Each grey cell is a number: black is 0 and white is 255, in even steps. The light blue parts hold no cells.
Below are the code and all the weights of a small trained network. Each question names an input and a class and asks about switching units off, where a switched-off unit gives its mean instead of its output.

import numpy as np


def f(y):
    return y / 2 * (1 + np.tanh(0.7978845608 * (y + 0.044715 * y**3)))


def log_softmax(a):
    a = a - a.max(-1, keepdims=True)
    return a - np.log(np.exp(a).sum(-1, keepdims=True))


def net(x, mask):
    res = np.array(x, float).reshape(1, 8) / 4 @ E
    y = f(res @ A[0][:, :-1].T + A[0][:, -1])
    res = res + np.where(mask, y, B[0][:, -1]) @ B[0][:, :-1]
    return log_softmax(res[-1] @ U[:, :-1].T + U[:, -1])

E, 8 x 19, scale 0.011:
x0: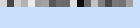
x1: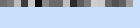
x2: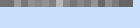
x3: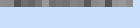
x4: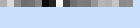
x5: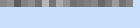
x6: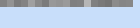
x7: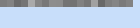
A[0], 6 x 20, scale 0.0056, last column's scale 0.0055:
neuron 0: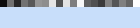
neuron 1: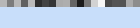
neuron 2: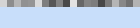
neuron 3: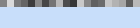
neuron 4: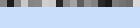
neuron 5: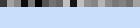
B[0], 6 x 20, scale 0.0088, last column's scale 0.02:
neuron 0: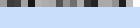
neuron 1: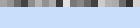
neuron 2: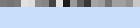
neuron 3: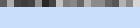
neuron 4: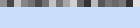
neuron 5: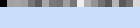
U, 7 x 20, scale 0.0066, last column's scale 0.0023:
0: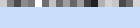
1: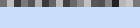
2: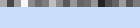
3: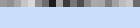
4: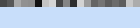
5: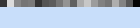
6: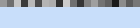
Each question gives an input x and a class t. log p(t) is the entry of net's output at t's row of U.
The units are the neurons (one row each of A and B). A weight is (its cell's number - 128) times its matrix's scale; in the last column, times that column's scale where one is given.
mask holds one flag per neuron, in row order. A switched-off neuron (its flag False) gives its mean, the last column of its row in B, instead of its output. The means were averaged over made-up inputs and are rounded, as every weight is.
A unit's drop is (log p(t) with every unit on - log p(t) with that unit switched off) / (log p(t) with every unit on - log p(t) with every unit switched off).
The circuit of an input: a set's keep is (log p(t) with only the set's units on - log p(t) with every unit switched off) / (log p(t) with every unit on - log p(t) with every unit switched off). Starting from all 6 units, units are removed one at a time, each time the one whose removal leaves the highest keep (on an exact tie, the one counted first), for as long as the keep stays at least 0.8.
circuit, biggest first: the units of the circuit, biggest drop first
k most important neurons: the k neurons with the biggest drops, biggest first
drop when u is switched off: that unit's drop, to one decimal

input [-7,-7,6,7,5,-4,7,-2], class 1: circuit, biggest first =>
(neuron 3)
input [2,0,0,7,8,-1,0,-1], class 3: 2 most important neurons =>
(neuron 0; neuron 2)
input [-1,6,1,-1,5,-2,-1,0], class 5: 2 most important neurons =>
(neuron 0; neuron 5)
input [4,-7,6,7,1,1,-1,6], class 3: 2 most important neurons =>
(neuron 2; neuron 0)
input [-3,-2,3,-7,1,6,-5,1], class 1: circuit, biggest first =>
(neuron 1; neuron 3)
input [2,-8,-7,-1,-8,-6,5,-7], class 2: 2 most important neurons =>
(neuron 4; neuron 1)
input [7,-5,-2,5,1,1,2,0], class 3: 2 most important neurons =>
(neuron 2; neuron 0)
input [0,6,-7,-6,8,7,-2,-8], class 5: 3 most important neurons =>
(neuron 0; neuron 5; neuron 3)
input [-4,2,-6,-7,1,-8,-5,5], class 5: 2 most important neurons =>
(neuron 5; neuron 3)
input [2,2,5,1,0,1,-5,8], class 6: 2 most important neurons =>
(neuron 0; neuron 2)
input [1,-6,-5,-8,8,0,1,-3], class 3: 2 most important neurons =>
(neuron 2; neuron 0)
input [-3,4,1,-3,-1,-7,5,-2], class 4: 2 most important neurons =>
(neuron 5; neuron 3)
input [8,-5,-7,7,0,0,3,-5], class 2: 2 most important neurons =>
(neuron 4; neuron 3)
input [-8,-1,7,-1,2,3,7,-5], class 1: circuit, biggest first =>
(neuron 3)
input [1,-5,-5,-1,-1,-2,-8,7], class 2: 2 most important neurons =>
(neuron 1; neuron 0)
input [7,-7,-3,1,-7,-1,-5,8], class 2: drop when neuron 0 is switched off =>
0.0
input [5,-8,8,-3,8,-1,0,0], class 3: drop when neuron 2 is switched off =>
0.1
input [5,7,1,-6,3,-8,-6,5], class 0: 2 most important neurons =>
(neuron 1; neuron 4)
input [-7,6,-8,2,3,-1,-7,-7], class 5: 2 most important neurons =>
(neuron 5; neuron 3)
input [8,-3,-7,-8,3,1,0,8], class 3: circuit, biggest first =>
(neuron 2)
